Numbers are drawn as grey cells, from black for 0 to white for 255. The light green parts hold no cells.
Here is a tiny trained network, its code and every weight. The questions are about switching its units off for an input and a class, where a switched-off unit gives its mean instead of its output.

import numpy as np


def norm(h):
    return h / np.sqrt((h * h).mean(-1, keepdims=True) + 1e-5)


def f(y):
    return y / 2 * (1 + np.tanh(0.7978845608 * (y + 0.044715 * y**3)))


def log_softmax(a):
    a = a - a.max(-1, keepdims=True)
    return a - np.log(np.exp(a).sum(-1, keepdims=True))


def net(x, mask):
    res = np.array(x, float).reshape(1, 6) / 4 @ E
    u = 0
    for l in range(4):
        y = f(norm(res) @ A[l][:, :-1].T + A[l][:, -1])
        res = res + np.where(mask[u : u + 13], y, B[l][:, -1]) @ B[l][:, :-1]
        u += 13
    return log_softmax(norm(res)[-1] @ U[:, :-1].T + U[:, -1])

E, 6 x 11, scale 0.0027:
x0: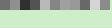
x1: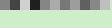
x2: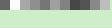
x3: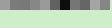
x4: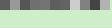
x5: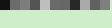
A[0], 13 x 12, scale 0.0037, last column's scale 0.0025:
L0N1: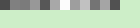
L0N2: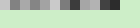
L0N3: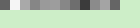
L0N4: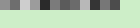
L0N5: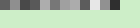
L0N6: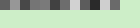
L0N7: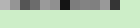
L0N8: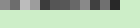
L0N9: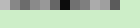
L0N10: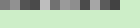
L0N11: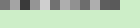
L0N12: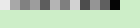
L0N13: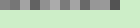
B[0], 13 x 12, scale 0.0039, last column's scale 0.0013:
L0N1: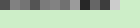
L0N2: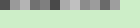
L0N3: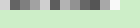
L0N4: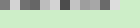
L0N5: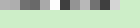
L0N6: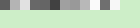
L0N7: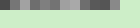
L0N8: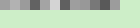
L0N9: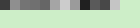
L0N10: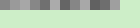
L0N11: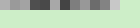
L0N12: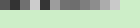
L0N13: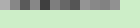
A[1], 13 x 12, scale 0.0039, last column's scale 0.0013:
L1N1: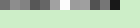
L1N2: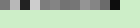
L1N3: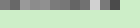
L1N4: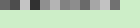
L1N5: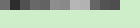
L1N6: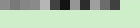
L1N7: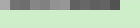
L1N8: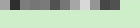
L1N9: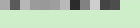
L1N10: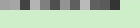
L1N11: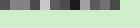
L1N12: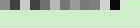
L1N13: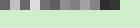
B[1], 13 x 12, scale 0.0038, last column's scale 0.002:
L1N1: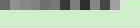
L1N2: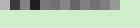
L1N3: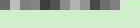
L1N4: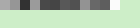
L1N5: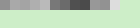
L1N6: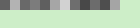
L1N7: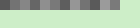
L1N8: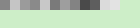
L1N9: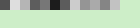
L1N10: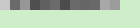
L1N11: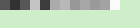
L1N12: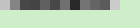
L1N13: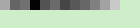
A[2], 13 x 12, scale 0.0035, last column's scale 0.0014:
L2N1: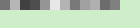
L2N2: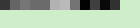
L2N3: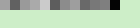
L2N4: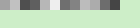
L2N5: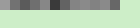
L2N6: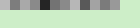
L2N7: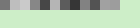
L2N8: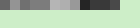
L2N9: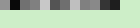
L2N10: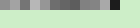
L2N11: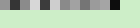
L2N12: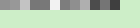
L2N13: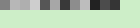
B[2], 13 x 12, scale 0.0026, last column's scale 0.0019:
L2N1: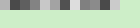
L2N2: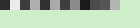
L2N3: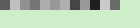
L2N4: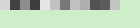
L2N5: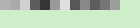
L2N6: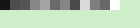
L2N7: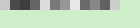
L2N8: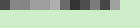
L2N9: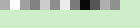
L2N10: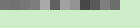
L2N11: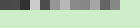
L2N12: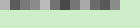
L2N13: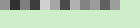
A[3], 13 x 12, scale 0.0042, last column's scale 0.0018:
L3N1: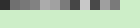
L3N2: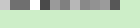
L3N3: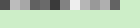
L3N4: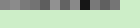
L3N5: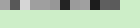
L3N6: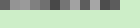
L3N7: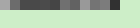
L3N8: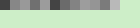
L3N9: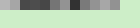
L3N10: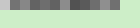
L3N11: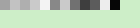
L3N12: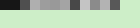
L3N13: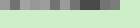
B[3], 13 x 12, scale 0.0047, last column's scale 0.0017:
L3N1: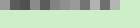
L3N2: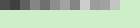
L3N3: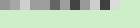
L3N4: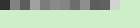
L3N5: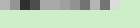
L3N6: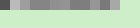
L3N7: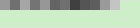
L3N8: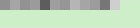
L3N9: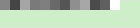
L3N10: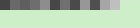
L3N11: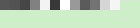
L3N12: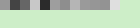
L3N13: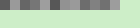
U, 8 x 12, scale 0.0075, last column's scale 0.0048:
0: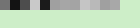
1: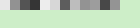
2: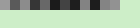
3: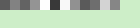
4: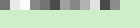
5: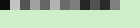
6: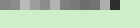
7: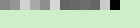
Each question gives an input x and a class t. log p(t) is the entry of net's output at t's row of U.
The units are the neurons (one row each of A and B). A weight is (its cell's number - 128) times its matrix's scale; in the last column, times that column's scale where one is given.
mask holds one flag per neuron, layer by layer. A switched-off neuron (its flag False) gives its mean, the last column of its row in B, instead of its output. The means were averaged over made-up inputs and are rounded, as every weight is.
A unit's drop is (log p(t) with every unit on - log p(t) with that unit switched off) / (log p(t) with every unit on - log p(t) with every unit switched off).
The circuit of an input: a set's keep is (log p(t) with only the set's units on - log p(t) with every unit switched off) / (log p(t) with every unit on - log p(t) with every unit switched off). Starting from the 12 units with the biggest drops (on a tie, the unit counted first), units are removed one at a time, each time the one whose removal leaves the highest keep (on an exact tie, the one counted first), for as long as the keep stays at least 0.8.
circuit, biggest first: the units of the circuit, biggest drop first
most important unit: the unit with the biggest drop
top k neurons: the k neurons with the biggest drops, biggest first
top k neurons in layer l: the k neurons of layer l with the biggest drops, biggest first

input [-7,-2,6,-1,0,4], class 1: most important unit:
L0N4
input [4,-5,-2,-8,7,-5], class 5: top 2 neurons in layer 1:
(L1N1 L1N9)
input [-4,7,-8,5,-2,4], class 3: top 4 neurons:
(L2N9 L1N8 L1N13 L0N11)
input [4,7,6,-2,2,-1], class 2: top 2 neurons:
(L1N12 L1N4)
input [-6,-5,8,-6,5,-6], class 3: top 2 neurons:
(L0N3 L1N11)
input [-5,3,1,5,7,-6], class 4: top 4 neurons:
(L0N6 L1N11 L3N3 L0N4)
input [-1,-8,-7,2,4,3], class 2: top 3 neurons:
(L1N13 L1N10 L0N3)
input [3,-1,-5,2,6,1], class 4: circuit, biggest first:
(L0N6 L3N3)
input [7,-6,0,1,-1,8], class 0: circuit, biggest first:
(L1N11 L3N12)
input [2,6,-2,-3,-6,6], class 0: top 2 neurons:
(L1N11 L0N6)
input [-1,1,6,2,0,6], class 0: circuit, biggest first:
(L1N11 L3N12)
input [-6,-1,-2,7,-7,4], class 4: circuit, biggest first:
(L1N9 L0N2)
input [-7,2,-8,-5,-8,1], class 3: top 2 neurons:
(L1N8 L0N6)
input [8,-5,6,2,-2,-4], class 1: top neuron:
(L0N5)
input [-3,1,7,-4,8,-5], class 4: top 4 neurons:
(L0N6 L3N3 L1N8 L1N5)
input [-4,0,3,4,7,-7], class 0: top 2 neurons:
(L0N12 L1N9)
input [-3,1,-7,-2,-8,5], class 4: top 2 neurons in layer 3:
(L3N3 L3N8)
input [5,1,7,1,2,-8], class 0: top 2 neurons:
(L0N12 L1N8)
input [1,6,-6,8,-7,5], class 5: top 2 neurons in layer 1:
(L1N6 L1N13)
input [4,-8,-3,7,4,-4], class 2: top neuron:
(L1N13)
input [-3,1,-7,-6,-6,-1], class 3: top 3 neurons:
(L3N11 L0N6 L1N8)
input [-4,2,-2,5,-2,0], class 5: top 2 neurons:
(L0N9 L2N2)
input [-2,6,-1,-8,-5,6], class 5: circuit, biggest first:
(L1N1 L2N2)
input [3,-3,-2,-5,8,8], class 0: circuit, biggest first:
(L3N12 L1N11)
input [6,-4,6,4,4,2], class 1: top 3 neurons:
(L0N5 L1N8 L0N11)
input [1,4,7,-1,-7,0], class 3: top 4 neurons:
(L0N3 L3N11 L0N6 L1N13)
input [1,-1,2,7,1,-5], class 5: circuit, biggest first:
(L0N9)
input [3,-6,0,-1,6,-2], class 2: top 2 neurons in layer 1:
(L1N13 L1N2)
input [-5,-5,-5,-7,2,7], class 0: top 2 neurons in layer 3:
(L3N12 L3N1)
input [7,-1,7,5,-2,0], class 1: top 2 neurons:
(L0N5 L2N4)
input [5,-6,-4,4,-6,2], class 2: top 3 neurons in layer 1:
(L1N13 L1N10 L1N2)
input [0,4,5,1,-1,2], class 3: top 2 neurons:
(L0N3 L3N11)
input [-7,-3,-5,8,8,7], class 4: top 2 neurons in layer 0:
(L0N6 L0N5)
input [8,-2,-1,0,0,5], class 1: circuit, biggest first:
(L0N5)
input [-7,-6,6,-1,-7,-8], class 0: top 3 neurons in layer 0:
(L0N12 L0N6 L0N5)
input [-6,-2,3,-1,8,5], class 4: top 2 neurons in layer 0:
(L0N6 L0N5)
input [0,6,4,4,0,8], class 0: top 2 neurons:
(L1N11 L3N12)
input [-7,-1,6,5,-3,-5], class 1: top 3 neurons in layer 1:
(L1N8 L1N11 L1N5)
